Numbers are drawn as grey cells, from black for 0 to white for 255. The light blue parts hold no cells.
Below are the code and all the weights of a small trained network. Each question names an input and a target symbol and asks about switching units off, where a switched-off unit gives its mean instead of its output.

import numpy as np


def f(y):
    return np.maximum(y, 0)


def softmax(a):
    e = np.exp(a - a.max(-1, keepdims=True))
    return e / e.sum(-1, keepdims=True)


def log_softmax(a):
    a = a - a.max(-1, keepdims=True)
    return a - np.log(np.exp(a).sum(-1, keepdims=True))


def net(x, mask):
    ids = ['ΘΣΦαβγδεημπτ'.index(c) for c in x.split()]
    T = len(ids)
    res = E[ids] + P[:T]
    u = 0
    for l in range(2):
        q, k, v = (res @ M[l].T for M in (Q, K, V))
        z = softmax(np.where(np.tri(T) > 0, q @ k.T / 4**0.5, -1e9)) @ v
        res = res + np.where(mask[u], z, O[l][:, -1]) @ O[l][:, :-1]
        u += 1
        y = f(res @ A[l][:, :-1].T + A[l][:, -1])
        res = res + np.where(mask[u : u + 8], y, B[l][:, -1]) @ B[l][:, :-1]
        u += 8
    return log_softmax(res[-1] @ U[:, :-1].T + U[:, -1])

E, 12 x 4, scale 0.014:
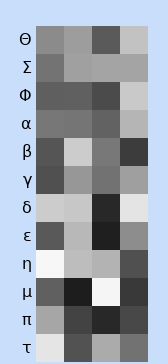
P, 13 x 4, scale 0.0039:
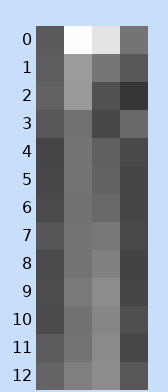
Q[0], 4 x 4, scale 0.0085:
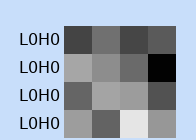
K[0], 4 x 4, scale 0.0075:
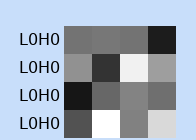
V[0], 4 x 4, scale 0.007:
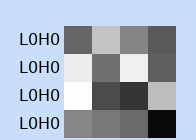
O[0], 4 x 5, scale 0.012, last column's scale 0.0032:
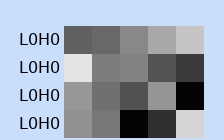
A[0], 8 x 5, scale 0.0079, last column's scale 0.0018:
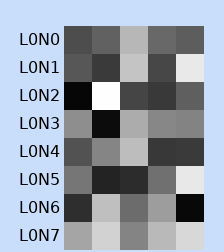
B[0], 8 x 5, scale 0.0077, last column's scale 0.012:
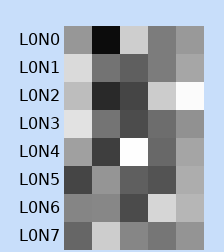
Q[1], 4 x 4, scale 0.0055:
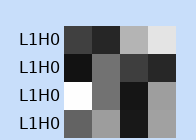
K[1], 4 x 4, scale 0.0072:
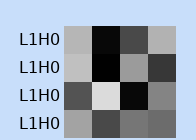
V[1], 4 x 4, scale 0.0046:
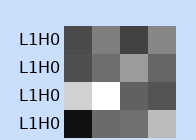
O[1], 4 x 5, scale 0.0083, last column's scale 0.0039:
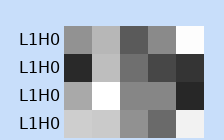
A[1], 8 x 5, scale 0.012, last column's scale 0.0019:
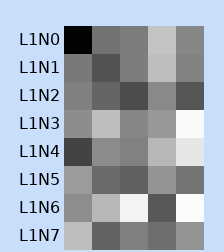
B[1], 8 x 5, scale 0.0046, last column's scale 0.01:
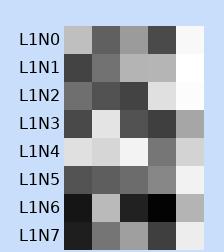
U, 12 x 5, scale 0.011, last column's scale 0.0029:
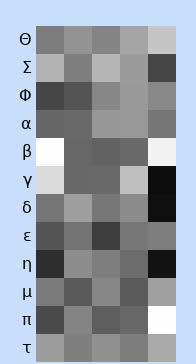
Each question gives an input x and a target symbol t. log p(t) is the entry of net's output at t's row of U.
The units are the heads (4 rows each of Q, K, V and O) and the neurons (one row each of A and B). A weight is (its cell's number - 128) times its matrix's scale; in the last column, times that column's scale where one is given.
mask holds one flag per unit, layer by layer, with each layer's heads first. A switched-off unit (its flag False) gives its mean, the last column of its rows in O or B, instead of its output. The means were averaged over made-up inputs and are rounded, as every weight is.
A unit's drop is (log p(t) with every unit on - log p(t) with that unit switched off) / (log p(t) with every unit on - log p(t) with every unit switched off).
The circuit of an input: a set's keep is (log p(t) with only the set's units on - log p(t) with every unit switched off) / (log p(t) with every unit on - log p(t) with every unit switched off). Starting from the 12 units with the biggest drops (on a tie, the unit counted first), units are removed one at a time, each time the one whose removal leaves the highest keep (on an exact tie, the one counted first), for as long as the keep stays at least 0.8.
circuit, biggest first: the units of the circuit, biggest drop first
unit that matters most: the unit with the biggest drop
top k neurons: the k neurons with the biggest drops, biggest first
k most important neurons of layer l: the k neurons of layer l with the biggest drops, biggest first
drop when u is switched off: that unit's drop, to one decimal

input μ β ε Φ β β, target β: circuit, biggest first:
L0H0, L0N2
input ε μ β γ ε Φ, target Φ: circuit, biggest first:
L1H0, L0N1, L0N0, L0H0
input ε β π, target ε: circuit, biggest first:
L0H0, L0N5
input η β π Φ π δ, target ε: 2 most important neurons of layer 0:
L0N5, L0N4
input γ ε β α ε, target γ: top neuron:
L0N2
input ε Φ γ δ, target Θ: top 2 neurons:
L1N3, L0N7
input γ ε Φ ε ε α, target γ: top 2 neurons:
L0N6, L1N7
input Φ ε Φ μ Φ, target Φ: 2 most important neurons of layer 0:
L0N1, L0N0
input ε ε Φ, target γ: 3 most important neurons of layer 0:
L0N6, L0N2, L0N4
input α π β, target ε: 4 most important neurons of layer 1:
L1N4, L1N0, L1N5, L1N2
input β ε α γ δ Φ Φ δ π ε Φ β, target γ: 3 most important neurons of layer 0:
L0N2, L0N6, L0N5
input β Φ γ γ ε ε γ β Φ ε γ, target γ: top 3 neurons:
L0N6, L0N2, L1N7
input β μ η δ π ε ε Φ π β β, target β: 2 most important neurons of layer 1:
L1N1, L1N6
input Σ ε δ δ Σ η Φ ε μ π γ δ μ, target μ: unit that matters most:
L1N7
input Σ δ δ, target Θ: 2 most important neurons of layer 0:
L0N2, L0N7
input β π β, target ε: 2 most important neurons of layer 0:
L0N2, L0N5
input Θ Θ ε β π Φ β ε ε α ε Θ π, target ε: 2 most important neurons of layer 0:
L0N5, L0N4
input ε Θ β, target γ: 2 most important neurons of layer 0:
L0N2, L0N6
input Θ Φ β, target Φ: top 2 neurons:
L0N2, L1N1
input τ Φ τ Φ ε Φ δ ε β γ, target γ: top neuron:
L1N7
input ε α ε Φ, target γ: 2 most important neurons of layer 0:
L0N6, L0N4
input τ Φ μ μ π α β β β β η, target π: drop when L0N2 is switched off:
0.5
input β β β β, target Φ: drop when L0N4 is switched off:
0.2
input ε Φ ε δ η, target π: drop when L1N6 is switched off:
0.3
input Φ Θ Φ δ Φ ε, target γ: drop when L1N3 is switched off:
0.0
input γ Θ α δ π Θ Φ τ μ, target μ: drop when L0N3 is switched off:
0.1
